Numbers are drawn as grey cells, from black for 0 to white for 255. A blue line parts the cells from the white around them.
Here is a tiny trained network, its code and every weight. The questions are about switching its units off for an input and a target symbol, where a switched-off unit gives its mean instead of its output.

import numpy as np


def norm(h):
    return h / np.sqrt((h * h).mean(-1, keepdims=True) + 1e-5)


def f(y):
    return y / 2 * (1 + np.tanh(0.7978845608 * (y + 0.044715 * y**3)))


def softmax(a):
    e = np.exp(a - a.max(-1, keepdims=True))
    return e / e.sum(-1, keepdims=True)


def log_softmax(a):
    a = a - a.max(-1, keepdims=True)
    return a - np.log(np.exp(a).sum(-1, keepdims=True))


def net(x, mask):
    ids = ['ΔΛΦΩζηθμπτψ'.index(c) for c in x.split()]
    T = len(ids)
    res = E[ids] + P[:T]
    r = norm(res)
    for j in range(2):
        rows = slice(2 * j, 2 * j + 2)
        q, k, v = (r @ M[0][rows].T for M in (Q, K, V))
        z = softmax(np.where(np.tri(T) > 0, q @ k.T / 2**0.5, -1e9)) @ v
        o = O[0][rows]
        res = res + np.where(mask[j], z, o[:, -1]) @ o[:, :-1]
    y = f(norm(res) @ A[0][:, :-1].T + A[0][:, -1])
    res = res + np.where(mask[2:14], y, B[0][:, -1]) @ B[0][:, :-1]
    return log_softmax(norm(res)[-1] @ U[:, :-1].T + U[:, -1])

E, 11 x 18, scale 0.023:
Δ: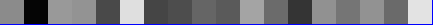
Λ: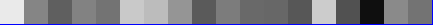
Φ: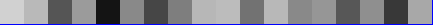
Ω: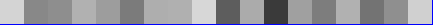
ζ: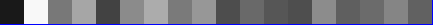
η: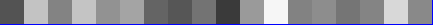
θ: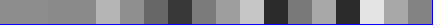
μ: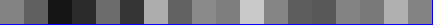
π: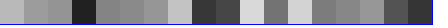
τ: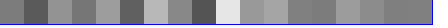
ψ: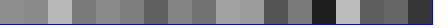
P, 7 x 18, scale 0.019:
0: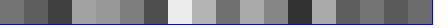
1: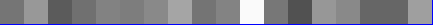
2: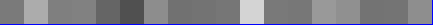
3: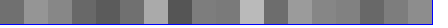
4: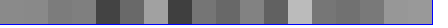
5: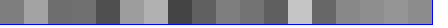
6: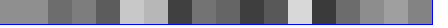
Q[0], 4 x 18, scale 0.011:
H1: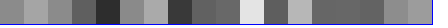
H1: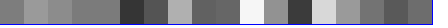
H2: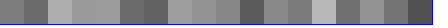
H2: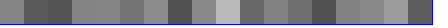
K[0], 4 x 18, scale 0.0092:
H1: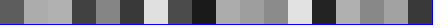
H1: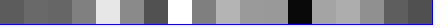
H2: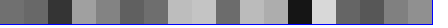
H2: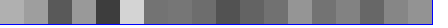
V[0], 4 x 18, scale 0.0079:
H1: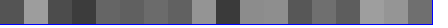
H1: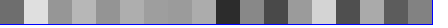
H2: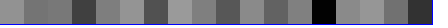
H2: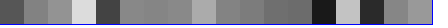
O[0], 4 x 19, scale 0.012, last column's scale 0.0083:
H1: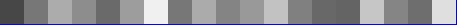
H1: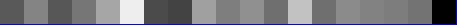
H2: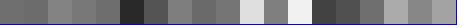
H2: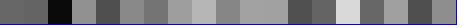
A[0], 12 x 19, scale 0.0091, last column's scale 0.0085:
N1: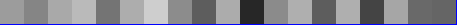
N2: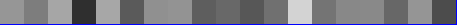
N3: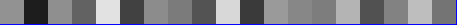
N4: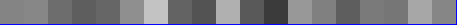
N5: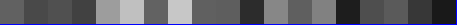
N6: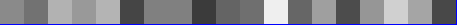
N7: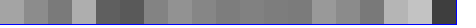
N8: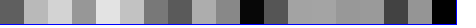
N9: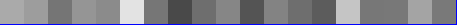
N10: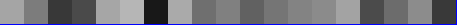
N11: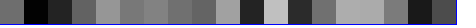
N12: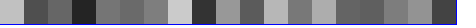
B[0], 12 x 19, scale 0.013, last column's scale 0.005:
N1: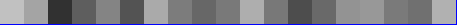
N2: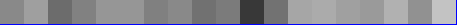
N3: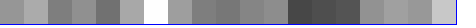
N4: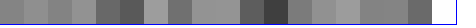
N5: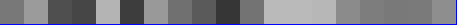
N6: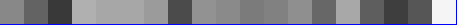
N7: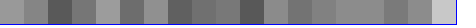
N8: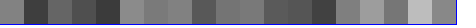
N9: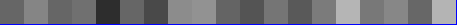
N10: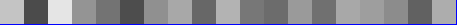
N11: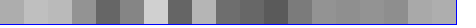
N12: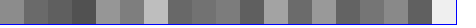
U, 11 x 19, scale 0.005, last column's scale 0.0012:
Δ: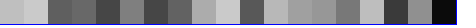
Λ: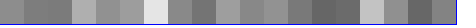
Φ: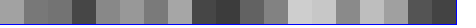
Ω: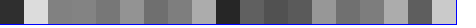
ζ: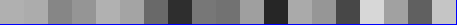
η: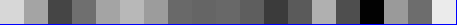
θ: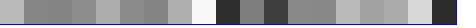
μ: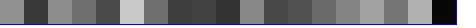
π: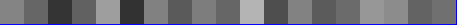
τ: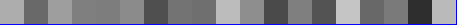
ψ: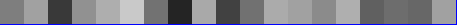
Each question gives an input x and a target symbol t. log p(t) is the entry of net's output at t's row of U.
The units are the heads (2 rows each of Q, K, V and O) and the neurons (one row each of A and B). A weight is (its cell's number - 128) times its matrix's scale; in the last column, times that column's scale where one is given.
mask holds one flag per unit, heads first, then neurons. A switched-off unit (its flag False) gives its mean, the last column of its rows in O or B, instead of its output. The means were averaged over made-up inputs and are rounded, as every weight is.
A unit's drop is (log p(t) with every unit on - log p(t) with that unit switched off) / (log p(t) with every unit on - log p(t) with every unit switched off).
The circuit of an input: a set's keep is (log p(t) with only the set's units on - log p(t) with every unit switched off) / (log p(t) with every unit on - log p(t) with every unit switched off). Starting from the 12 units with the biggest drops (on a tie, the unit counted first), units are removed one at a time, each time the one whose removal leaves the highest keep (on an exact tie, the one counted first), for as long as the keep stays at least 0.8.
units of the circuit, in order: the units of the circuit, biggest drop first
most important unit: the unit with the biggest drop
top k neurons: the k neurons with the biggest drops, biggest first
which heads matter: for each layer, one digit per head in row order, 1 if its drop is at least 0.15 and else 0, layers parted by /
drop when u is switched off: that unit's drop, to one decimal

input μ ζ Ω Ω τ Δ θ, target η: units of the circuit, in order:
H1
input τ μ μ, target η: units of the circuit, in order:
H1, N12
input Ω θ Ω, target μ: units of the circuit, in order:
H2, N8, H1
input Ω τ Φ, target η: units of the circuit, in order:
H1, N12
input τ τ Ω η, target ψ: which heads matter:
00
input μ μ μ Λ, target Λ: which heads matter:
10
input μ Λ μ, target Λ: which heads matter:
11
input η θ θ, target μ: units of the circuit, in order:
H2, N8, H1
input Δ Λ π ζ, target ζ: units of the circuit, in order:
H2, H1
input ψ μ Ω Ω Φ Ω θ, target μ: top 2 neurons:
N8, N9
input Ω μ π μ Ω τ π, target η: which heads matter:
10
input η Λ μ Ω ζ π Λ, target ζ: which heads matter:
11
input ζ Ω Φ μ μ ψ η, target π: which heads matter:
01
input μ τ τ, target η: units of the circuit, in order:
H1, H2
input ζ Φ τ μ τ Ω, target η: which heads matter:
10
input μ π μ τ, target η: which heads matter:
10
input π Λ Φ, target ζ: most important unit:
H2
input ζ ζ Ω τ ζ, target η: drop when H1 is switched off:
0.8
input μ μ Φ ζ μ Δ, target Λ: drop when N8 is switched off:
0.0
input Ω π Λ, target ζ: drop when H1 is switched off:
0.4
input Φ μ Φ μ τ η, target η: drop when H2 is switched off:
0.1
